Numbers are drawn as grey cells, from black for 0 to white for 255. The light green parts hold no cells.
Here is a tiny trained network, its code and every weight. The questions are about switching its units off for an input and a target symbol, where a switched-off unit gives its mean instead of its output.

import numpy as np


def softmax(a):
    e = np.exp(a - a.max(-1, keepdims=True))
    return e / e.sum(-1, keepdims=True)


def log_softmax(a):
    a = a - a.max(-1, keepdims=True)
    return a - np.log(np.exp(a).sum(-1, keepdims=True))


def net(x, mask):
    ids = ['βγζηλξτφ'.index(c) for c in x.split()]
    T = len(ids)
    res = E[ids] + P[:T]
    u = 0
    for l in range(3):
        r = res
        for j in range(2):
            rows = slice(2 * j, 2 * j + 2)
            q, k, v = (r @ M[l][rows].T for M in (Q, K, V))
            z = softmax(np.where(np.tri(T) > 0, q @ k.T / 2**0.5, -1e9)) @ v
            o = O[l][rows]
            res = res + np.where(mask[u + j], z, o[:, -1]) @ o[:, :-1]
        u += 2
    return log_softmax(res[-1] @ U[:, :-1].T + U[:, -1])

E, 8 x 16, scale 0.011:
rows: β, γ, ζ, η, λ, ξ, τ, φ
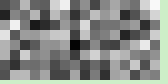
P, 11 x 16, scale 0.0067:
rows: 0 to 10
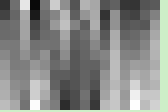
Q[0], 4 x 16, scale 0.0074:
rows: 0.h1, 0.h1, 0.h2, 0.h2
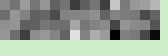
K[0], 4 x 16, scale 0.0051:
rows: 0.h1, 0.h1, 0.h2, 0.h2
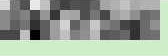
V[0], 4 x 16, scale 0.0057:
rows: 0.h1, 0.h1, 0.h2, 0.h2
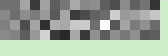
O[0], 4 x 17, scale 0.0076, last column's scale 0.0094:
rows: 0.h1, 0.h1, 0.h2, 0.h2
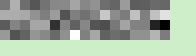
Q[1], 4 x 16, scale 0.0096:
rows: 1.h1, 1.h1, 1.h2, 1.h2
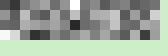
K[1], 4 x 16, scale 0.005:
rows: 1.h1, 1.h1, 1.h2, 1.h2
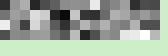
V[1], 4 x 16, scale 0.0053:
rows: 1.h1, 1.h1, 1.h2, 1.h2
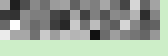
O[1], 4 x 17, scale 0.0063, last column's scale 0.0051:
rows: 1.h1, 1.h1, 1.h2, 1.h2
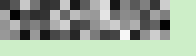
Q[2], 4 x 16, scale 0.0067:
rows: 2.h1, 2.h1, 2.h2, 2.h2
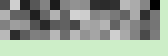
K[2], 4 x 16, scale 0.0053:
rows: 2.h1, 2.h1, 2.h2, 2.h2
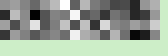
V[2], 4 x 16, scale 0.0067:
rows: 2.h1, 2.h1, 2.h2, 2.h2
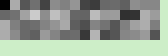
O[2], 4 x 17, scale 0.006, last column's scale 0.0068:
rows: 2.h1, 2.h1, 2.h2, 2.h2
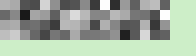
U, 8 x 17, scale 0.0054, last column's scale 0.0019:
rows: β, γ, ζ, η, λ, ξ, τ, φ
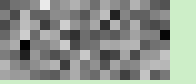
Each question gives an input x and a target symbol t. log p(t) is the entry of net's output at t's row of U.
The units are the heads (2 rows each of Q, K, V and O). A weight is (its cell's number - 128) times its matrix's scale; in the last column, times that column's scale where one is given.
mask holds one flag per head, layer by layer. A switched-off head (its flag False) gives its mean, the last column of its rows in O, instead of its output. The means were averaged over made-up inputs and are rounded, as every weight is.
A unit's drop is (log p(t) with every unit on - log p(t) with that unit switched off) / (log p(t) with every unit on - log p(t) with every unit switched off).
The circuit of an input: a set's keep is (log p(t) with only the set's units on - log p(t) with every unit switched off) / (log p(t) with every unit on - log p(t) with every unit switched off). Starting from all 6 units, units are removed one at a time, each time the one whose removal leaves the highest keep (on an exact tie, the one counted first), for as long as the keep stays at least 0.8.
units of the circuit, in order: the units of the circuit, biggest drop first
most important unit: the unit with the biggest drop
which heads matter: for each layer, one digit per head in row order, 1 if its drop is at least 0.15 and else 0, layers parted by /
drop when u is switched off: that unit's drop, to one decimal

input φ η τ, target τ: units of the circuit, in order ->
(1.h1, 2.h2)
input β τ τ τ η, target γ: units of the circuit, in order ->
(1.h1)
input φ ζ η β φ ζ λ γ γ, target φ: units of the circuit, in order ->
(2.h2, 1.h1, 0.h1)
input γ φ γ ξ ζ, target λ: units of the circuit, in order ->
(1.h2, 2.h1)
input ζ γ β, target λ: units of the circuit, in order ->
(0.h2, 2.h1, 1.h2)
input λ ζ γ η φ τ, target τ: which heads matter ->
01 / 10 / 00
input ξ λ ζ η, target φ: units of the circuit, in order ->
(2.h2, 1.h1)
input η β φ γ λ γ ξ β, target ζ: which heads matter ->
00 / 00 / 10
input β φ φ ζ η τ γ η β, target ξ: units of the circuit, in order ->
(1.h2, 0.h2)
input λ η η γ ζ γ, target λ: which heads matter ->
01 / 00 / 10
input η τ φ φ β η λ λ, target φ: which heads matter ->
00 / 10 / 01
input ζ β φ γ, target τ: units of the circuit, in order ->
(1.h1, 0.h2)
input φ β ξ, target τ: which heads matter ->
10 / 10 / 00
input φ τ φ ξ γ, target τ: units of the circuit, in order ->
(1.h1)
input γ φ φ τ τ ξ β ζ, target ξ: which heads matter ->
10 / 01 / 00
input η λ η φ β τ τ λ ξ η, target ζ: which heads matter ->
10 / 10 / 10
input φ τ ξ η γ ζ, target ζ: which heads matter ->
01 / 10 / 10
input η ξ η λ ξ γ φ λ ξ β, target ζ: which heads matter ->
10 / 00 / 10
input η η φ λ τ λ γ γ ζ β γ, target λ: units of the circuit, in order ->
(2.h1, 0.h2, 1.h2)
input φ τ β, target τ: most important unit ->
1.h1
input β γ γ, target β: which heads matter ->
00 / 01 / 10
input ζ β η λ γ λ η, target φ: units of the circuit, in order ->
(1.h1, 2.h2)
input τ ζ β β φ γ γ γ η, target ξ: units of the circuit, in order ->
(1.h2, 0.h1)
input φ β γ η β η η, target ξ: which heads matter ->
00 / 01 / 00
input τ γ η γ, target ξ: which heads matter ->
11 / 01 / 10
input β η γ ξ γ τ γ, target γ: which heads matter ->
00 / 10 / 00
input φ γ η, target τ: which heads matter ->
10 / 10 / 00
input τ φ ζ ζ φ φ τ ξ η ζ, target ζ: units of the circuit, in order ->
(1.h1, 2.h1, 0.h1)
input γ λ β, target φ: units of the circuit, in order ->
(2.h2, 1.h1)
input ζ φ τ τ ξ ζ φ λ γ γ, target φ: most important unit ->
0.h1
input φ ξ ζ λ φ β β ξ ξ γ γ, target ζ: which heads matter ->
00 / 00 / 10
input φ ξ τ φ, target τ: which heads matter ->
00 / 10 / 00
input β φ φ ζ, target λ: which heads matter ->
01 / 01 / 00
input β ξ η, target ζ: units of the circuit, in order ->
(2.h1)
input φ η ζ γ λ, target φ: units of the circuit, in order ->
(2.h2, 1.h1)
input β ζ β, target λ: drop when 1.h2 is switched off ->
0.4
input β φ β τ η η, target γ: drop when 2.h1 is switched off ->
0.1
